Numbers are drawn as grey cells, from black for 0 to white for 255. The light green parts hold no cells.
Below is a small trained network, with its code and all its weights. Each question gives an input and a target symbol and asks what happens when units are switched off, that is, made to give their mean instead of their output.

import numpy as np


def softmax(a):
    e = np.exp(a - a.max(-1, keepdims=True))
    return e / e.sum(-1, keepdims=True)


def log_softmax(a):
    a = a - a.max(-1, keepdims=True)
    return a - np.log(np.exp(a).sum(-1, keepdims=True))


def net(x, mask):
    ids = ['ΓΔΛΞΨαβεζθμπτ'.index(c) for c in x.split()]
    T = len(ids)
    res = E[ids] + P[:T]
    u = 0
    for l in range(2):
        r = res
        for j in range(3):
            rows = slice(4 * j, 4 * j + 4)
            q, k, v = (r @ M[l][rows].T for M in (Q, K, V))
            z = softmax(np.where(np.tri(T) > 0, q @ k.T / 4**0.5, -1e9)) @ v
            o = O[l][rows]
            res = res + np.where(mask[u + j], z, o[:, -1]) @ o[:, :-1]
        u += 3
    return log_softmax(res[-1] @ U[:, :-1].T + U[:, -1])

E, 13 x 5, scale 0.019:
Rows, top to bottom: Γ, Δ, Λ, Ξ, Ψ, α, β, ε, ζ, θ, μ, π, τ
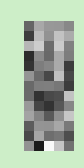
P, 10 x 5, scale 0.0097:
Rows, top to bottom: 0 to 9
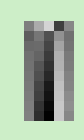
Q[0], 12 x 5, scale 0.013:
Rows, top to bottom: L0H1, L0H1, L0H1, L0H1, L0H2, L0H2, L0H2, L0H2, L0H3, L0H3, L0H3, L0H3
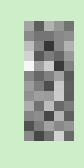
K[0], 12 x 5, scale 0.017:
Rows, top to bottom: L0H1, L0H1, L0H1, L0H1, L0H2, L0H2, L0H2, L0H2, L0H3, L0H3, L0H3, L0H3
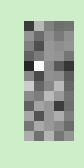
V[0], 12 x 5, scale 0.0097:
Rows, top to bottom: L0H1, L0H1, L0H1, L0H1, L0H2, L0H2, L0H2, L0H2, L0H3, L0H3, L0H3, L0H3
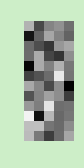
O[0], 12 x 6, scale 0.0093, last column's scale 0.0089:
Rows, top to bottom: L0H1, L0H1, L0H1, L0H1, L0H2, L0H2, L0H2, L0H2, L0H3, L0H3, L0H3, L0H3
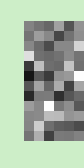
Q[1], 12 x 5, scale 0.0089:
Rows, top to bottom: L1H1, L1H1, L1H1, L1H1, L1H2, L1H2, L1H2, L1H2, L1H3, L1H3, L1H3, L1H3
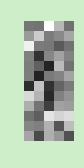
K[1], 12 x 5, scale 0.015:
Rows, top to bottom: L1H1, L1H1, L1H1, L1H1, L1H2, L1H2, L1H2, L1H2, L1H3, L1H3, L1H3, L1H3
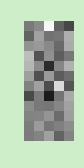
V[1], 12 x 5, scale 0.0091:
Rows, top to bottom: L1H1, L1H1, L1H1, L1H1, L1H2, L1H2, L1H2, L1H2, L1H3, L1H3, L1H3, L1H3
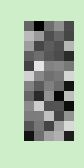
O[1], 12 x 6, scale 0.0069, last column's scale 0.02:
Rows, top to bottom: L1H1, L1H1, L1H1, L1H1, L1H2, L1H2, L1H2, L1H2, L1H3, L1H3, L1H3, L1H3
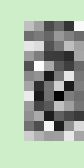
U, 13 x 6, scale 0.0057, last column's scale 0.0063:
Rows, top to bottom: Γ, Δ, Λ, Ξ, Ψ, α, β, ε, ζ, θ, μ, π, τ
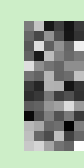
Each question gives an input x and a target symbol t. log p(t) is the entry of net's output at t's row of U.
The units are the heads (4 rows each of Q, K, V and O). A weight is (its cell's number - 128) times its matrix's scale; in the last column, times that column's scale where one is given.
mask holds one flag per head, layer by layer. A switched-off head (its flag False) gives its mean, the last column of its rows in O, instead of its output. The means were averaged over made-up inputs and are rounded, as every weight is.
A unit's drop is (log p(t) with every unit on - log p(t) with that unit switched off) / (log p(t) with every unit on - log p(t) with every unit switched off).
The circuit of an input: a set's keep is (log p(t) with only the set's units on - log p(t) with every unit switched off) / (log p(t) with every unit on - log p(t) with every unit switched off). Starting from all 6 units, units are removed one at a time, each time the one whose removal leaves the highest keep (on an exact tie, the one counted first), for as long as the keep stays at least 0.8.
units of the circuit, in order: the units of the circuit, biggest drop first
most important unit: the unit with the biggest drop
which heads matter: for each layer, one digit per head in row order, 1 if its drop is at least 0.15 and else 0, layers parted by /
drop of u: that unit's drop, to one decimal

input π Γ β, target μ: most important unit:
L1H2
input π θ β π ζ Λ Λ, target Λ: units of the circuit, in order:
(L1H2; L0H2)
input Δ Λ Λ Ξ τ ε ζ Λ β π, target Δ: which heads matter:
111 / 011
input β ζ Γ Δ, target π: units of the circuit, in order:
(L0H2; L1H2; L0H1)
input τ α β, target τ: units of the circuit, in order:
(L1H3; L0H3)
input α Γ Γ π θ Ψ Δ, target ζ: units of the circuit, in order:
(L1H2; L0H2)
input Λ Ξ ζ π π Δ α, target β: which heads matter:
010 / 011
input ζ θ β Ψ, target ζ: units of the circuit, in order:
(L1H1; L1H2; L0H2)
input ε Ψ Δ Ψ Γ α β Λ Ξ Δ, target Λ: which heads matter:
010 / 111
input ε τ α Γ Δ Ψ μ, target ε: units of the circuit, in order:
(L0H2; L1H3; L0H3; L1H2)
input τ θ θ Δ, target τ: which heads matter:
101 / 001
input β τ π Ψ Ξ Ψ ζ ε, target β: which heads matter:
111 / 110
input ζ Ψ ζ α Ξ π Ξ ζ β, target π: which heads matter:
010 / 110
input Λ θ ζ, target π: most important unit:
L0H2
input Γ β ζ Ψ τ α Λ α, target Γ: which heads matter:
111 / 011
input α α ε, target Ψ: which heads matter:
000 / 110
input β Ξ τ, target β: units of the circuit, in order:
(L0H2; L1H2)
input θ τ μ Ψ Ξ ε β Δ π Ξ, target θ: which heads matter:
011 / 011
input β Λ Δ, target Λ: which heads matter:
011 / 010
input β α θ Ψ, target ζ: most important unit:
L1H3
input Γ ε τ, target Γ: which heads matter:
010 / 001
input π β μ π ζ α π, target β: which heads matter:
011 / 011
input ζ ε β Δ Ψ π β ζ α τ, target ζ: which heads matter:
111 / 110
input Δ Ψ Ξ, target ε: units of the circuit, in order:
(L0H2; L0H3; L1H2)
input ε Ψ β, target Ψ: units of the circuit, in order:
(L0H2; L1H2)
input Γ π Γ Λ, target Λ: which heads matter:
000 / 010
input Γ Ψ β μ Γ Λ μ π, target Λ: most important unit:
L1H2
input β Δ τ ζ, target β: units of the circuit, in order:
(L0H2; L1H2; L0H1)
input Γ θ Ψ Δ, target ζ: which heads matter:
010 / 110
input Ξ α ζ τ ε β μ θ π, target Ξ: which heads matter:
011 / 010
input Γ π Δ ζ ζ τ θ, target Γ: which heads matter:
111 / 011
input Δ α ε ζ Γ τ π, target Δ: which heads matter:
011 / 011
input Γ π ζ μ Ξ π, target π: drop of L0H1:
0.1
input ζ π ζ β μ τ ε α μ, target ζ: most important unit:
L0H1
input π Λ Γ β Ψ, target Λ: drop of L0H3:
0.0
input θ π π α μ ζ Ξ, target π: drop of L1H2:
0.2
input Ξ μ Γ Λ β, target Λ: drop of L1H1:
-0.1
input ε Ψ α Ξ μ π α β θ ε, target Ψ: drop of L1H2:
0.4
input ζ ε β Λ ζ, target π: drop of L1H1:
0.2
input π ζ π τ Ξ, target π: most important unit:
L1H3
